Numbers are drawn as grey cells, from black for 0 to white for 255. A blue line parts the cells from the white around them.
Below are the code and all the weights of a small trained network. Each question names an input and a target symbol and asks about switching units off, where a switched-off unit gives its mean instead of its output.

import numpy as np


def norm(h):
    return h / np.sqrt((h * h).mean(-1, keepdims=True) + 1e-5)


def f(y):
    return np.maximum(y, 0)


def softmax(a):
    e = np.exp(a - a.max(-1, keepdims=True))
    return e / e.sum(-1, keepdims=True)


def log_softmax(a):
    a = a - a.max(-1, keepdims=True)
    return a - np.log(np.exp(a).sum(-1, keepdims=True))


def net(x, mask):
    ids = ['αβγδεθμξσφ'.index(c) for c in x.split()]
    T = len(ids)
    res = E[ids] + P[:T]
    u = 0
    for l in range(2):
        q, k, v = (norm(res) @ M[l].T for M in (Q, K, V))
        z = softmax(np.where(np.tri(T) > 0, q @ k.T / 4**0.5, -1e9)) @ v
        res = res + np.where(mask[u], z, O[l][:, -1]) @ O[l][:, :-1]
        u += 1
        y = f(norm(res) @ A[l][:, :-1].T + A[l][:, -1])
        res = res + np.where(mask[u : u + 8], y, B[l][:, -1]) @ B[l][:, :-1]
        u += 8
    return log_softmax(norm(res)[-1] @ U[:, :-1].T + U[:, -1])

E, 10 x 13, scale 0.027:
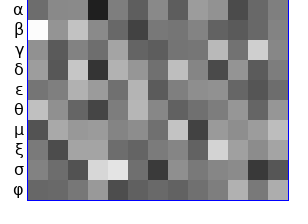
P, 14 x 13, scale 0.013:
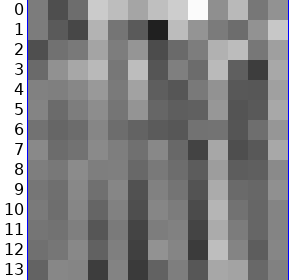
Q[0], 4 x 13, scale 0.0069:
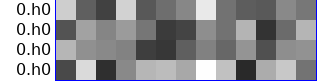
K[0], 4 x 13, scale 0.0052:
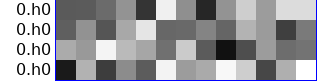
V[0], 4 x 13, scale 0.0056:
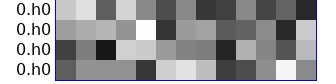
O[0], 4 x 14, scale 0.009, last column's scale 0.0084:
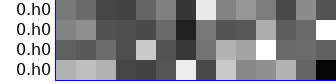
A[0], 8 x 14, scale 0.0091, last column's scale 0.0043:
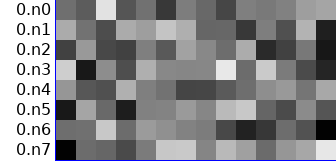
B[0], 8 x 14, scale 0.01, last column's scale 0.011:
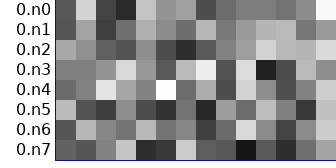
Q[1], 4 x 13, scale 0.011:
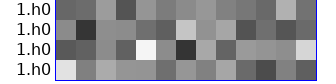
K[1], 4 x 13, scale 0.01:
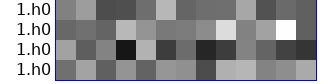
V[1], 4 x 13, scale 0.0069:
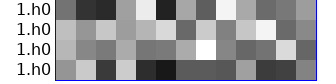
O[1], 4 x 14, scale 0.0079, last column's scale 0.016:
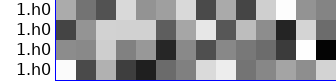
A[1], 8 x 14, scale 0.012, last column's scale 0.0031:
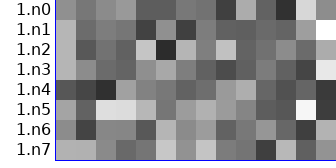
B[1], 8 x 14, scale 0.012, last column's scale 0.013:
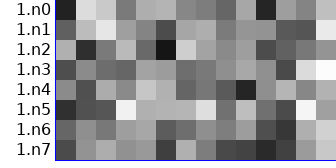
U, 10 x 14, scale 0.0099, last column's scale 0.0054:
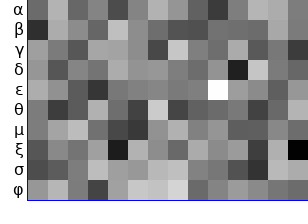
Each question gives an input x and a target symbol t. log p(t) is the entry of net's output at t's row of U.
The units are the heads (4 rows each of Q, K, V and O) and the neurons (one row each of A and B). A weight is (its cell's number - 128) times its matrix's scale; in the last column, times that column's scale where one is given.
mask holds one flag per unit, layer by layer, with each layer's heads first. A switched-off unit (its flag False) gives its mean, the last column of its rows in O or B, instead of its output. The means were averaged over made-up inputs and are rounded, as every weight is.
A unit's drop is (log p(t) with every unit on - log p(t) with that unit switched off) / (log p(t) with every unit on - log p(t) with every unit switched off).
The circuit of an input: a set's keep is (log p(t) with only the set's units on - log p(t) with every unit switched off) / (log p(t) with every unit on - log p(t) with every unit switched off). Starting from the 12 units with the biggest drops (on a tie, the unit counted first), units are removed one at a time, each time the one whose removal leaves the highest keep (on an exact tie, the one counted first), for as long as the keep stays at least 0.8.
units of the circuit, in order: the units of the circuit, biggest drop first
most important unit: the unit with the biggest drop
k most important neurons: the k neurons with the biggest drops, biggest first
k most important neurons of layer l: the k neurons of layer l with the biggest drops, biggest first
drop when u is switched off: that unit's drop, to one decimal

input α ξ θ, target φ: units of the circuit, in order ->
(1.h0; 0.n7; 0.n2)
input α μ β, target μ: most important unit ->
0.h0
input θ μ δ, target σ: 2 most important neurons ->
(0.n3; 1.n5)
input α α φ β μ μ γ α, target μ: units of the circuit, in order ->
(0.h0; 1.h0; 1.n1)
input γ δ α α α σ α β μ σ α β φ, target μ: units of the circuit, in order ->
(1.h0; 1.n1)
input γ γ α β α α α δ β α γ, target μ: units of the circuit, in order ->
(0.h0; 0.n1; 1.h0; 1.n1)
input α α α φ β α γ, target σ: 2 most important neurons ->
(1.n7; 0.n2)
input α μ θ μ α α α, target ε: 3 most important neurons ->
(0.n2; 1.n7; 0.n6)
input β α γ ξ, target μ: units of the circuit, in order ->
(0.h0; 1.h0)
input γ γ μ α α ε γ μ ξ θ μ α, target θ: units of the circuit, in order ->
(0.n5; 1.n2)
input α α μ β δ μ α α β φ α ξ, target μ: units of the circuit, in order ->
(0.h0; 1.h0; 0.n1; 1.n1)
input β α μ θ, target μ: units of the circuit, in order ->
(0.h0; 1.h0)
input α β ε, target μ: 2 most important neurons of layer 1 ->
(1.n1; 1.n5)
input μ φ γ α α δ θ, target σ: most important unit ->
0.n2
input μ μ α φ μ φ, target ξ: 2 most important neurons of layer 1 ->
(1.n0; 1.n4)
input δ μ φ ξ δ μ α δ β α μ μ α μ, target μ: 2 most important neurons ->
(0.n2; 0.n6)
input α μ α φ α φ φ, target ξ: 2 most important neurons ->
(0.n7; 1.n0)
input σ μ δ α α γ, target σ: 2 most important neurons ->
(0.n4; 0.n2)
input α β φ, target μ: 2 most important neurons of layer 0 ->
(0.n7; 0.n6)
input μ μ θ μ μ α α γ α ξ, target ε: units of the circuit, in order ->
(1.h0)
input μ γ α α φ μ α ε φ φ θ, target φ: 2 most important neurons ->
(0.n7; 0.n1)
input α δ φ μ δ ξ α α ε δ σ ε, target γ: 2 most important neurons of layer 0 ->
(0.n6; 0.n0)
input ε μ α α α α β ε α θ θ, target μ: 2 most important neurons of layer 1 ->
(1.n1; 1.n7)
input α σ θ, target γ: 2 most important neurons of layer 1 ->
(1.n0; 1.n6)
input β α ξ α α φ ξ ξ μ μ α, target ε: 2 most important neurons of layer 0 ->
(0.n2; 0.n0)
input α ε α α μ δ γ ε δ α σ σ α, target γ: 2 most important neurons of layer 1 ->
(1.n4; 1.n0)
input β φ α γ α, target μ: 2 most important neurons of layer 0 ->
(0.n2; 0.n0)
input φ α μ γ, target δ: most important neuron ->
(1.n7)
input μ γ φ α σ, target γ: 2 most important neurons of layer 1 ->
(1.n0; 1.n5)
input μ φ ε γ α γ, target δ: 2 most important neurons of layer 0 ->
(0.n7; 0.n6)
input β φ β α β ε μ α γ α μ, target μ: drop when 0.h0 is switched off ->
0.5
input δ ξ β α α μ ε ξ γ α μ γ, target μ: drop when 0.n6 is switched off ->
0.1
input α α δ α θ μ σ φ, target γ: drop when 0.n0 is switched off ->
0.0
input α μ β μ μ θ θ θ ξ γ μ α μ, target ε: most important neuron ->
(0.n7)
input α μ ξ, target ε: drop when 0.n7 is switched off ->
0.3
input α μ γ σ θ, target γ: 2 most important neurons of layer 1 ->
(1.n0; 1.n5)
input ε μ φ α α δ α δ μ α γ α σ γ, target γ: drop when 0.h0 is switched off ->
0.9
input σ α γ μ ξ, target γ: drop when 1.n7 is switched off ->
0.2
